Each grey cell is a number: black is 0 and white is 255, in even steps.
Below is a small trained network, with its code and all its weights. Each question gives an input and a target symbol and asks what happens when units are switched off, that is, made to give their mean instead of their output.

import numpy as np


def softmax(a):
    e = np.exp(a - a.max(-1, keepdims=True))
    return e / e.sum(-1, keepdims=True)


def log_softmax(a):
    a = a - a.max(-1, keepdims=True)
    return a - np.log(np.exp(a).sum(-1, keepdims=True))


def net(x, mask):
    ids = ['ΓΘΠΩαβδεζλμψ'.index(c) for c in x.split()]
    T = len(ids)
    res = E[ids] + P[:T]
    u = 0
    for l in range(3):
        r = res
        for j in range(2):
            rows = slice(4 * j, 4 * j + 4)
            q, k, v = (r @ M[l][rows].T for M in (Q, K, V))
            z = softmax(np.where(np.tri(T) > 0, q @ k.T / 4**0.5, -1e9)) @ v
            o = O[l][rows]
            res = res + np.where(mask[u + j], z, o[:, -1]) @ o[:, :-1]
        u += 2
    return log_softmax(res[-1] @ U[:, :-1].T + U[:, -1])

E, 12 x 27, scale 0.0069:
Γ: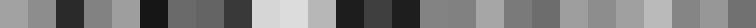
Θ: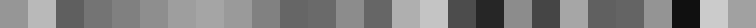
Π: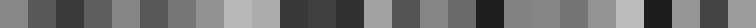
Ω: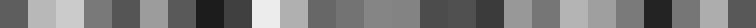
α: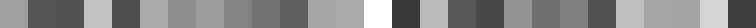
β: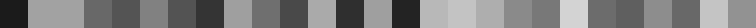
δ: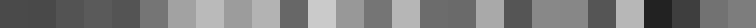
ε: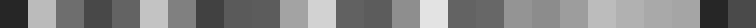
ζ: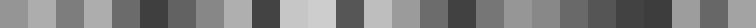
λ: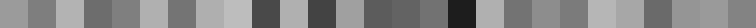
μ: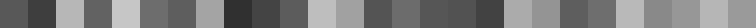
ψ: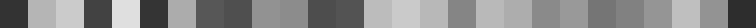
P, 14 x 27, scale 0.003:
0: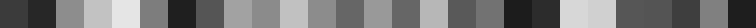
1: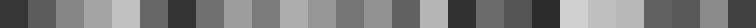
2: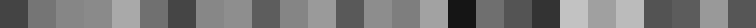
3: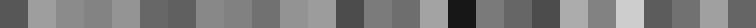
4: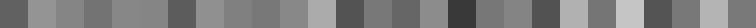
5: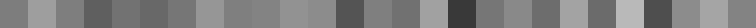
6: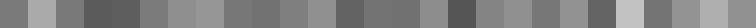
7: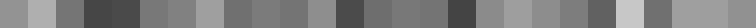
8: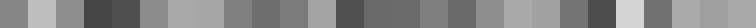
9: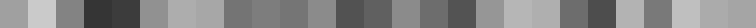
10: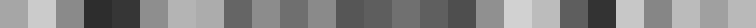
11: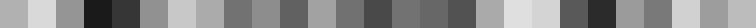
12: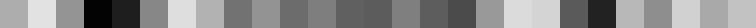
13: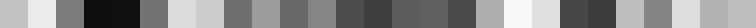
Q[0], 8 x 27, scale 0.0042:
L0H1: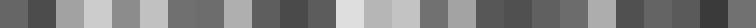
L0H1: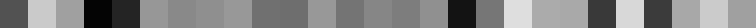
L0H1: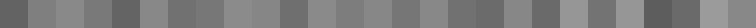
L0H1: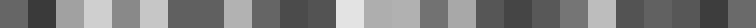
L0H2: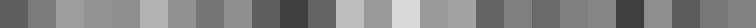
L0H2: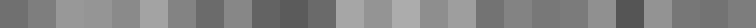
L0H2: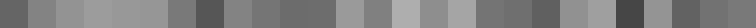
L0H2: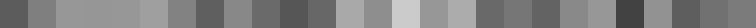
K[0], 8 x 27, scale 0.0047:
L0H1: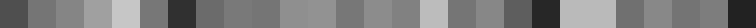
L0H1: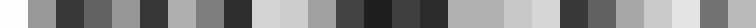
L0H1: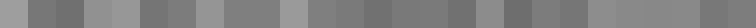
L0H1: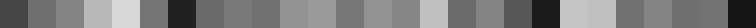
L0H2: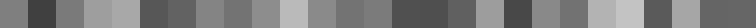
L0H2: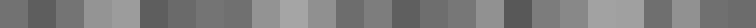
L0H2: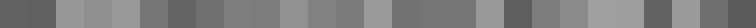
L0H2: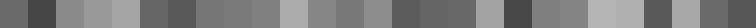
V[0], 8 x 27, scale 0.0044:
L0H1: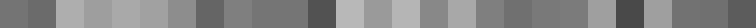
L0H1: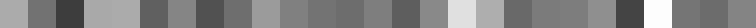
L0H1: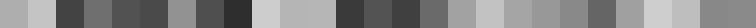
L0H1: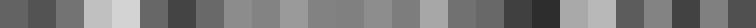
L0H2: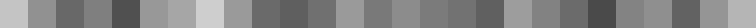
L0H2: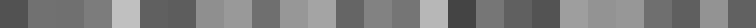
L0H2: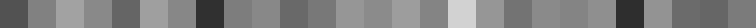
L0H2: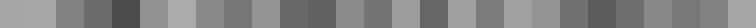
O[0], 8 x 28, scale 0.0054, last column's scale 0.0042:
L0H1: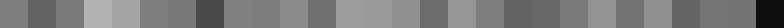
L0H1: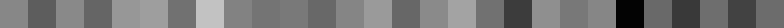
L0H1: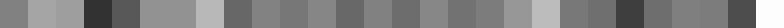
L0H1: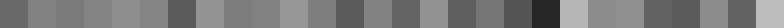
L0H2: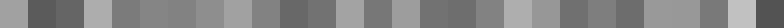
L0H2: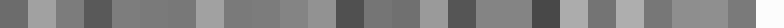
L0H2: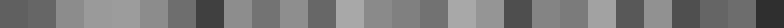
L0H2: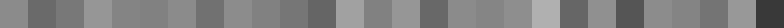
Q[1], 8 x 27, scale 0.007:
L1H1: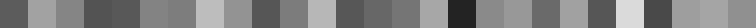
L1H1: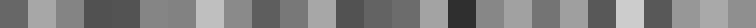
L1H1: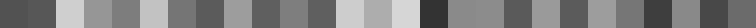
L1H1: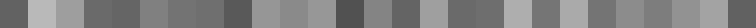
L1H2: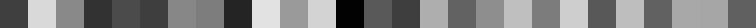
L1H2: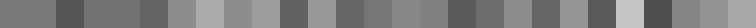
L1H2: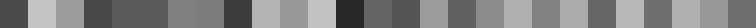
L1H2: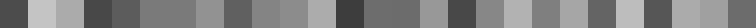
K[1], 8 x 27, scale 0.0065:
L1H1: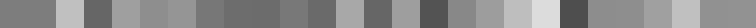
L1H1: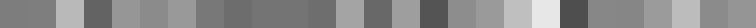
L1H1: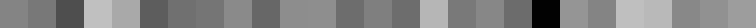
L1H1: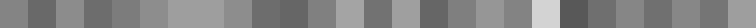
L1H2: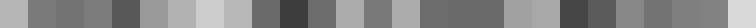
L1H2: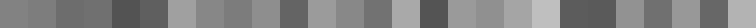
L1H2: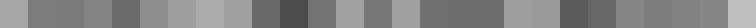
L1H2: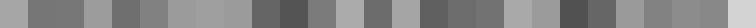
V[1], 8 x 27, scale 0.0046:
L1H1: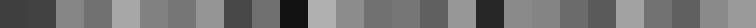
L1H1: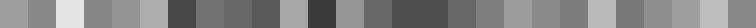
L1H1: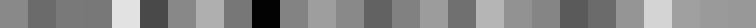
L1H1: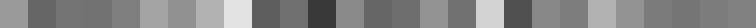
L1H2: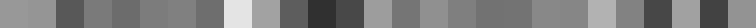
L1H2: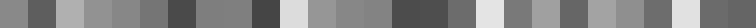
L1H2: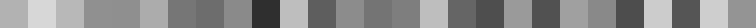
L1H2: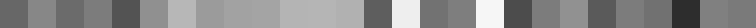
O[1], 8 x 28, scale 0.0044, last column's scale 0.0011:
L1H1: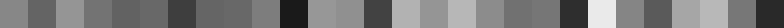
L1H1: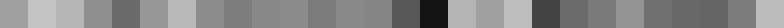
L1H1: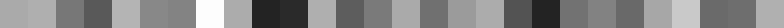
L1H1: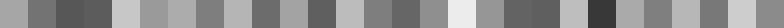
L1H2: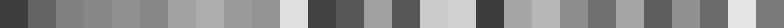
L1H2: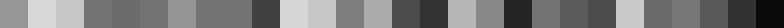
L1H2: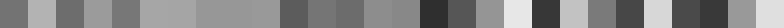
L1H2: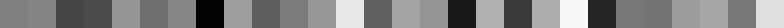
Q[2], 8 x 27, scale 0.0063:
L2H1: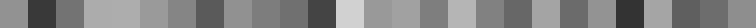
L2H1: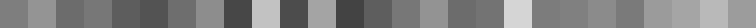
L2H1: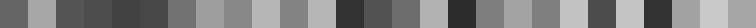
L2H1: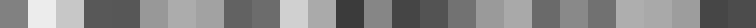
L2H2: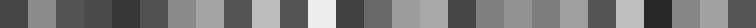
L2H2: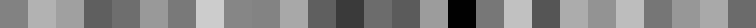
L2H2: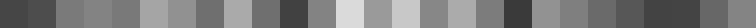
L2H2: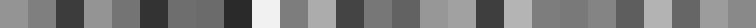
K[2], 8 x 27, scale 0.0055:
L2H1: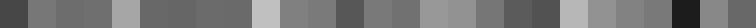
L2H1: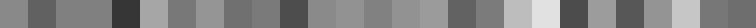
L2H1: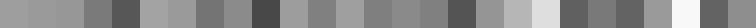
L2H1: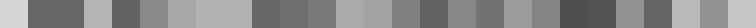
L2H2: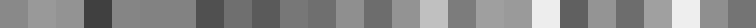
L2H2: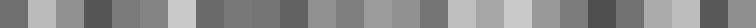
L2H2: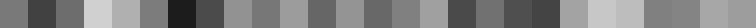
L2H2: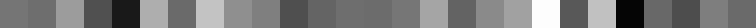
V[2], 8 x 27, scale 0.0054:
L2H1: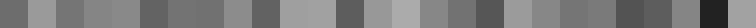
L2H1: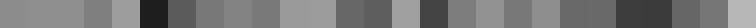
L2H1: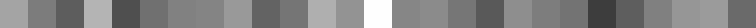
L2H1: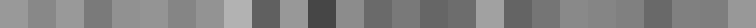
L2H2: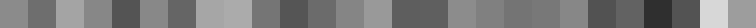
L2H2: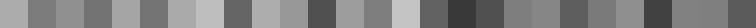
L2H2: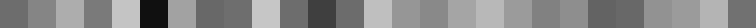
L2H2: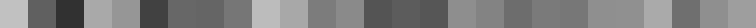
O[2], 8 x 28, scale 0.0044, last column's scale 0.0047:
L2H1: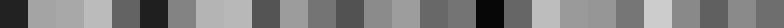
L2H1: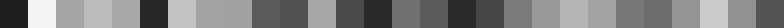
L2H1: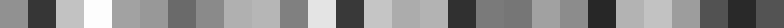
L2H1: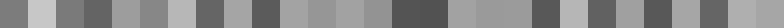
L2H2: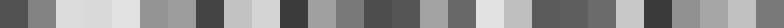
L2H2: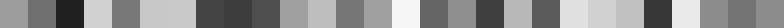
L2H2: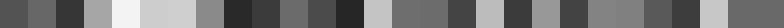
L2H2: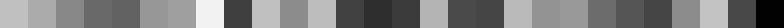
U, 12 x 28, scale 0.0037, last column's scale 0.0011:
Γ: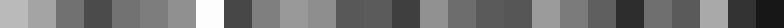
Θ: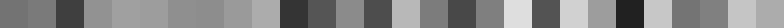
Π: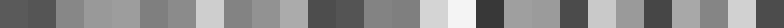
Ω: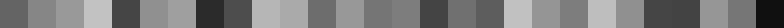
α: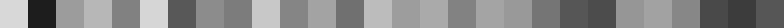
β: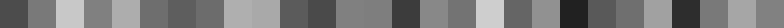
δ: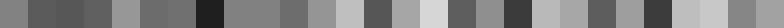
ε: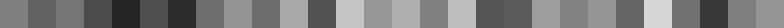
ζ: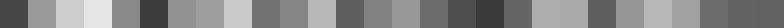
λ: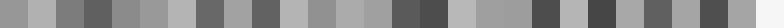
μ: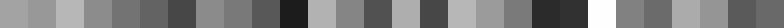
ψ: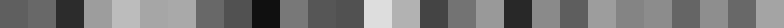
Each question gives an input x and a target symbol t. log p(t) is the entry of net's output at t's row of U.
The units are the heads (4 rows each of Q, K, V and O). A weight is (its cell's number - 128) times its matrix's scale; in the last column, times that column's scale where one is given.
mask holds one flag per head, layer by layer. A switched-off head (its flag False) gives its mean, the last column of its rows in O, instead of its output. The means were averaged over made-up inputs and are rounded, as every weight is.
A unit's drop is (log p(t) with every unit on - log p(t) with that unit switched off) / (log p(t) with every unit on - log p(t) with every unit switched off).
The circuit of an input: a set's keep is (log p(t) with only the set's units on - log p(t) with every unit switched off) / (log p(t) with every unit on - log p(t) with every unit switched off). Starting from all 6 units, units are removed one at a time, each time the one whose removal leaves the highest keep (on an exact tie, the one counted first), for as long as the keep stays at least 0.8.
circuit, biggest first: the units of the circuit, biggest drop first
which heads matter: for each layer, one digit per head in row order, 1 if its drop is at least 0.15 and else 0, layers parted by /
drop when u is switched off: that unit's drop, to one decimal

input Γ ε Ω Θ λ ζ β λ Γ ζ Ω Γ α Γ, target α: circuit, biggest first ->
(L2H1; L0H1)
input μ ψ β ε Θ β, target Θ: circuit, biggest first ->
(L1H2)
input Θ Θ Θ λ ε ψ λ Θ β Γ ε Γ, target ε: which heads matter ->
10 / 00 / 11
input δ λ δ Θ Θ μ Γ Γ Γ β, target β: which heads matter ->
10 / 00 / 01
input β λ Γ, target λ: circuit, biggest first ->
(L1H1; L2H1)
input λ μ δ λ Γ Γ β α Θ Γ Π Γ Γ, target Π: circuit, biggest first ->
(L1H2; L0H2)
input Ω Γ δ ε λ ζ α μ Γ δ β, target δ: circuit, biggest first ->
(L1H2; L0H1)
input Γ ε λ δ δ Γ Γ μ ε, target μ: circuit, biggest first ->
(L1H1; L1H2)
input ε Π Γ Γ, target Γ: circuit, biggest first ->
(L0H1; L2H2)
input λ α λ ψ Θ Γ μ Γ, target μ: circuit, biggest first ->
(L1H1; L1H2; L0H1)
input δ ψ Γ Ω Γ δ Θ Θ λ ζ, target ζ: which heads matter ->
10 / 00 / 10
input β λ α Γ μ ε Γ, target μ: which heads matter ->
00 / 11 / 00
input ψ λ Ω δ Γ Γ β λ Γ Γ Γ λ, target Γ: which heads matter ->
10 / 00 / 01
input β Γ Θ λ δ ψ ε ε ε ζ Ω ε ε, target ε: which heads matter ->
10 / 00 / 01
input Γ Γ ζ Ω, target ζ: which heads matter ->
00 / 00 / 10
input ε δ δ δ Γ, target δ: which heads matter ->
00 / 11 / 00
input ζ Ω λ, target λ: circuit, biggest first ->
(L1H1; L2H1; L1H2; L0H1)
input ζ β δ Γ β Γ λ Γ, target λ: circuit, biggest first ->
(L1H1; L2H1; L1H2)
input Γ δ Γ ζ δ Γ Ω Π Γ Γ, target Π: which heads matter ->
00 / 01 / 00
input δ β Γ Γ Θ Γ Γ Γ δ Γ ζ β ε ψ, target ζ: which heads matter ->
00 / 00 / 10
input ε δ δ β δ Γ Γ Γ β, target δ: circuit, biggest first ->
(L1H2)
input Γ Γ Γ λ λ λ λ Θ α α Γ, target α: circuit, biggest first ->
(L2H1; L0H2)
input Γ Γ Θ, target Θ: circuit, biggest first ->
(L1H2)
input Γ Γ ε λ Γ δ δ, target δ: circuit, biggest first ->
(L1H2; L1H1; L0H1)
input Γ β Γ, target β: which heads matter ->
00 / 00 / 01
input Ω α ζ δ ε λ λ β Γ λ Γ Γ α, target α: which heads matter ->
10 / 00 / 10
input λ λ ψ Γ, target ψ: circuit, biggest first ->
(L2H2)
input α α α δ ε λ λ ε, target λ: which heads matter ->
00 / 11 / 10
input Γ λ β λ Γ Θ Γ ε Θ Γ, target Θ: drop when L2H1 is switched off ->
-0.1
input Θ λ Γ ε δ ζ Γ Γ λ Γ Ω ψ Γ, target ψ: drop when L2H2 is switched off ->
1.1
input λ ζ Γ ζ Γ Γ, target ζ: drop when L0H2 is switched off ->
0.0
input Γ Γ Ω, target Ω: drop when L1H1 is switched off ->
0.9
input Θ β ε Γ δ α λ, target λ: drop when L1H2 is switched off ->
0.1
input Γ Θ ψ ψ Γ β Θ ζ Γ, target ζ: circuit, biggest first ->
(L2H1)
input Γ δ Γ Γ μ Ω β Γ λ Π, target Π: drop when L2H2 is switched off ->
0.0
